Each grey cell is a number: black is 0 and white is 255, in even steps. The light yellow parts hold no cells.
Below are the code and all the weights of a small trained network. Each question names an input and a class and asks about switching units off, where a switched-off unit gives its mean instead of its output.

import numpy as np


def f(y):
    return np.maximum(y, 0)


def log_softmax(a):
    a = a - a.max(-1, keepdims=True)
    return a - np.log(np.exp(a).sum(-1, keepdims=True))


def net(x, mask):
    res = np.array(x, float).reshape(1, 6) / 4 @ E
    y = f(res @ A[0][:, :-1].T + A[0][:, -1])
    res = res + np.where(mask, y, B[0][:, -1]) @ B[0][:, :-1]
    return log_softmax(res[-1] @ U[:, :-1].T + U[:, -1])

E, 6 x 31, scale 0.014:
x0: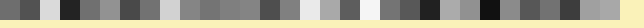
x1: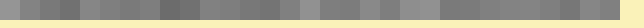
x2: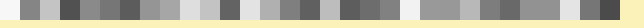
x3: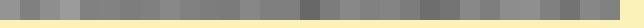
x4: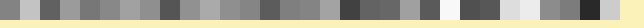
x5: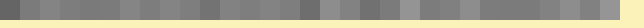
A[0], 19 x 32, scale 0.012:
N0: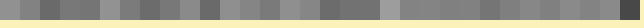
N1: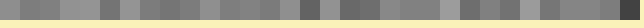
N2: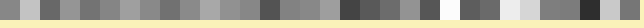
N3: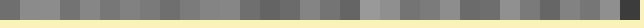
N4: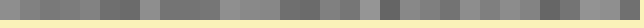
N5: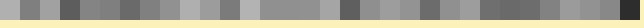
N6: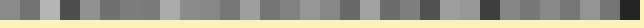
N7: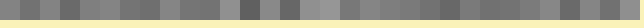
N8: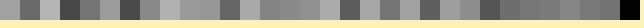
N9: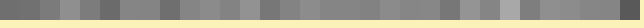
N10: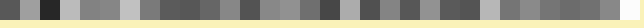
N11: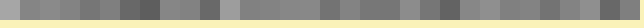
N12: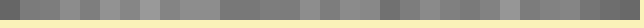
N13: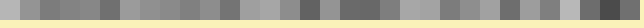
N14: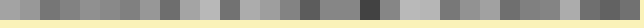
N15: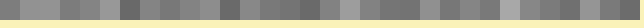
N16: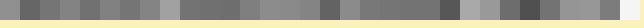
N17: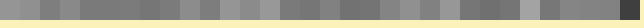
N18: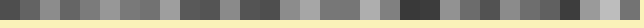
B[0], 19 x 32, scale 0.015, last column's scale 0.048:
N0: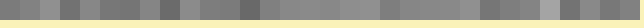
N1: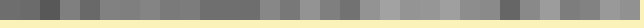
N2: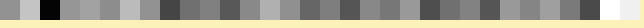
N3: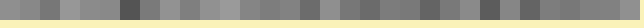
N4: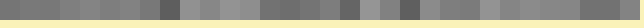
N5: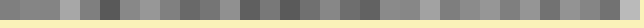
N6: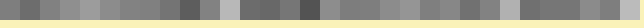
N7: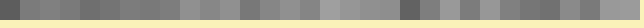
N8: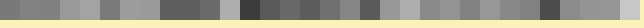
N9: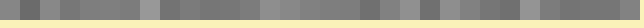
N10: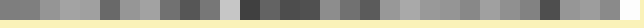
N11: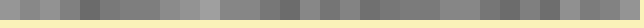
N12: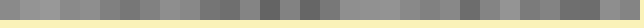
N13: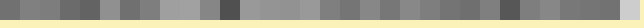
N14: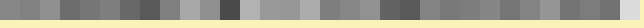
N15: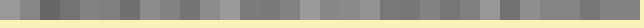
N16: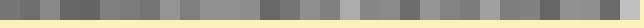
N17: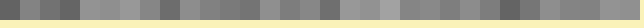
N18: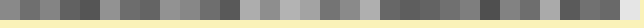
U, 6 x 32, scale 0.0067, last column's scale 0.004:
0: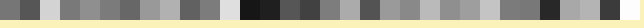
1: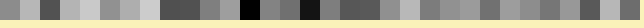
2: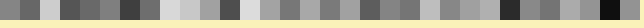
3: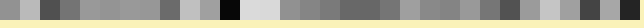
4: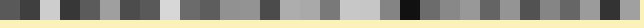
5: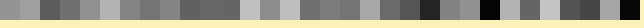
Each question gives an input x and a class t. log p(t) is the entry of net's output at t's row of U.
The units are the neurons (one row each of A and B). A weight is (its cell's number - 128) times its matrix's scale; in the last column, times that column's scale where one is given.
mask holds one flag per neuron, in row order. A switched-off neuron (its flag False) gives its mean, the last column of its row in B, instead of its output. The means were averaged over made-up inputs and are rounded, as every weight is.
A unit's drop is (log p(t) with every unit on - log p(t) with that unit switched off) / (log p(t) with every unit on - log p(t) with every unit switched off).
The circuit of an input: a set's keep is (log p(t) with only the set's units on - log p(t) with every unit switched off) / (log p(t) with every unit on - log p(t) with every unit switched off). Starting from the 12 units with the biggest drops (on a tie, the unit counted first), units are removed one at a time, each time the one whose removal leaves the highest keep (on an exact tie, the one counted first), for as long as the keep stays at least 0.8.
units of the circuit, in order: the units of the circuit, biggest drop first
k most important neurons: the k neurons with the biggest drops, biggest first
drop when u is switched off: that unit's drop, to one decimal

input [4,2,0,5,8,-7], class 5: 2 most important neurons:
N10, N18
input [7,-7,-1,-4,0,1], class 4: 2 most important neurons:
N2, N18
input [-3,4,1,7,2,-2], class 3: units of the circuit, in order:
N8
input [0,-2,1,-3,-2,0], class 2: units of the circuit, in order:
N2, N10
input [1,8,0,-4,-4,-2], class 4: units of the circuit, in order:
N10, N2
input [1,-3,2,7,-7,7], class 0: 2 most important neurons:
N18, N2
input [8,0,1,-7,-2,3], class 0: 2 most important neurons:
N8, N2
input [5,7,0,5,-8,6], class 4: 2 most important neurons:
N10, N18
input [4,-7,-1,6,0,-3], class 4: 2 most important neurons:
N2, N10
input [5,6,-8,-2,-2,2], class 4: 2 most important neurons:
N2, N18
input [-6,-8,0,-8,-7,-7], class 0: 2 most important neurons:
N10, N18
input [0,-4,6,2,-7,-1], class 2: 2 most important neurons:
N10, N14
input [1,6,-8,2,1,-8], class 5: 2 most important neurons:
N18, N8
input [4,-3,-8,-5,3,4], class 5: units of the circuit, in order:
N18
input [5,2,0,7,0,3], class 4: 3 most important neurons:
N2, N10, N18
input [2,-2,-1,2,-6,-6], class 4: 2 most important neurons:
N2, N10
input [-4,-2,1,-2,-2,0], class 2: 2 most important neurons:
N2, N8
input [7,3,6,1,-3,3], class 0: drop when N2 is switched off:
1.0
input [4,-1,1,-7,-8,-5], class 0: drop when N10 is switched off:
0.0
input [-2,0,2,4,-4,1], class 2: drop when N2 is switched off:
0.5
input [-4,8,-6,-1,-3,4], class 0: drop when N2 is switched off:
0.8
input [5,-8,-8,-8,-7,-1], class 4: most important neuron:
N18
